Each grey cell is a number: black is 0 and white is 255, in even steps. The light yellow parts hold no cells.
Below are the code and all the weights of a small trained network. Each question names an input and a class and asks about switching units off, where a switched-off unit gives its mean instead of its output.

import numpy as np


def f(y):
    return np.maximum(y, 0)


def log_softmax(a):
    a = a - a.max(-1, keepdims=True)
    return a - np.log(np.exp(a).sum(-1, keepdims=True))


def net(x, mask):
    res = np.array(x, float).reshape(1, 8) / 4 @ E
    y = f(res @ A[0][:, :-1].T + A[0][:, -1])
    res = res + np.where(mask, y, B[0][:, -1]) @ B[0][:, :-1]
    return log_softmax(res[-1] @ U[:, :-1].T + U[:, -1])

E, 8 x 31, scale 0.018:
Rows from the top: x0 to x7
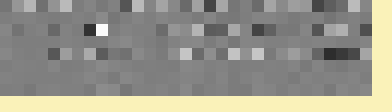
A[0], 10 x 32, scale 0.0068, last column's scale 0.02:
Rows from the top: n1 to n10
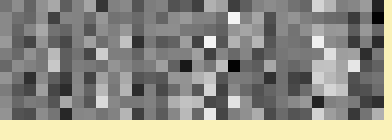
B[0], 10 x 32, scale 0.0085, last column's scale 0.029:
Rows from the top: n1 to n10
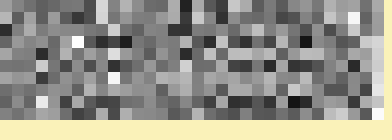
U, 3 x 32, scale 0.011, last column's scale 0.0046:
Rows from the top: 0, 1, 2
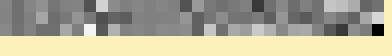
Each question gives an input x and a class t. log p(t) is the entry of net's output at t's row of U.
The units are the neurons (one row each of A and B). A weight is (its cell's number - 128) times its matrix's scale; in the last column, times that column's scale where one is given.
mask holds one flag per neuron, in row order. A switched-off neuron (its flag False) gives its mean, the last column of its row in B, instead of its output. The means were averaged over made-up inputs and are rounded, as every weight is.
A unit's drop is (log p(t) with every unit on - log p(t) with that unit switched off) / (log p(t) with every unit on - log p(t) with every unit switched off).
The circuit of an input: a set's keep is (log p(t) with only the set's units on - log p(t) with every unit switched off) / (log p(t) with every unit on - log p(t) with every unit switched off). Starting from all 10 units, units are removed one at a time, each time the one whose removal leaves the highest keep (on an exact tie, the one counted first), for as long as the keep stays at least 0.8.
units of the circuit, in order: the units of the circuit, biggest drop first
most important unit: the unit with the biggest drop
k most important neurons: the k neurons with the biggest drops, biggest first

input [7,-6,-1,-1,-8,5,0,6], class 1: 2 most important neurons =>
n6, n10
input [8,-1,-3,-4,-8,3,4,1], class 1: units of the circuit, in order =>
n6
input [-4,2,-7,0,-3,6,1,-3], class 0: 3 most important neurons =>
n1, n10, n9
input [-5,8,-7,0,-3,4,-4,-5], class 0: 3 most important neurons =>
n1, n10, n9
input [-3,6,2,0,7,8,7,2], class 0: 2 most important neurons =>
n2, n10
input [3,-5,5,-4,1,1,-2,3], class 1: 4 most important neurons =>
n10, n9, n1, n2
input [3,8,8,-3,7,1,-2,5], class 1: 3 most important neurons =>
n9, n10, n1
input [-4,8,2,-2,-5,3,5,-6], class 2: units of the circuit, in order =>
n8, n7
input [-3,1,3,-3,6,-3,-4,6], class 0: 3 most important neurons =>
n2, n6, n10
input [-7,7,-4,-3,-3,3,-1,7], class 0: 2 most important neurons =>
n10, n1
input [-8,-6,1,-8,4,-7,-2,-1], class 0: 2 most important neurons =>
n10, n2
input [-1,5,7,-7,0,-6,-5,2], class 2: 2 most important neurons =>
n10, n5
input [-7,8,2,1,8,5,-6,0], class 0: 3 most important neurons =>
n2, n10, n6
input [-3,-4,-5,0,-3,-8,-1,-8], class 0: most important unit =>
n1
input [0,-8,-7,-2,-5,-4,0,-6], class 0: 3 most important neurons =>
n1, n4, n9
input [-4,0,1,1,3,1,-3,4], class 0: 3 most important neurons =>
n10, n6, n9
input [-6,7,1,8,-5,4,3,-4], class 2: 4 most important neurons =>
n8, n7, n5, n9
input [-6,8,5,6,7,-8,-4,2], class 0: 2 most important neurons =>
n2, n10
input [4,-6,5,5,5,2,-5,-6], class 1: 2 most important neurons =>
n9, n10
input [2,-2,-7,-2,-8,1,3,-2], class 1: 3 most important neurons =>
n6, n10, n2
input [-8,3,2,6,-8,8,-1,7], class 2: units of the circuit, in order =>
n8
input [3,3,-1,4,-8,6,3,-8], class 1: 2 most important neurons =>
n6, n10
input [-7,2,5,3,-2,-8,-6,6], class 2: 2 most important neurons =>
n8, n7
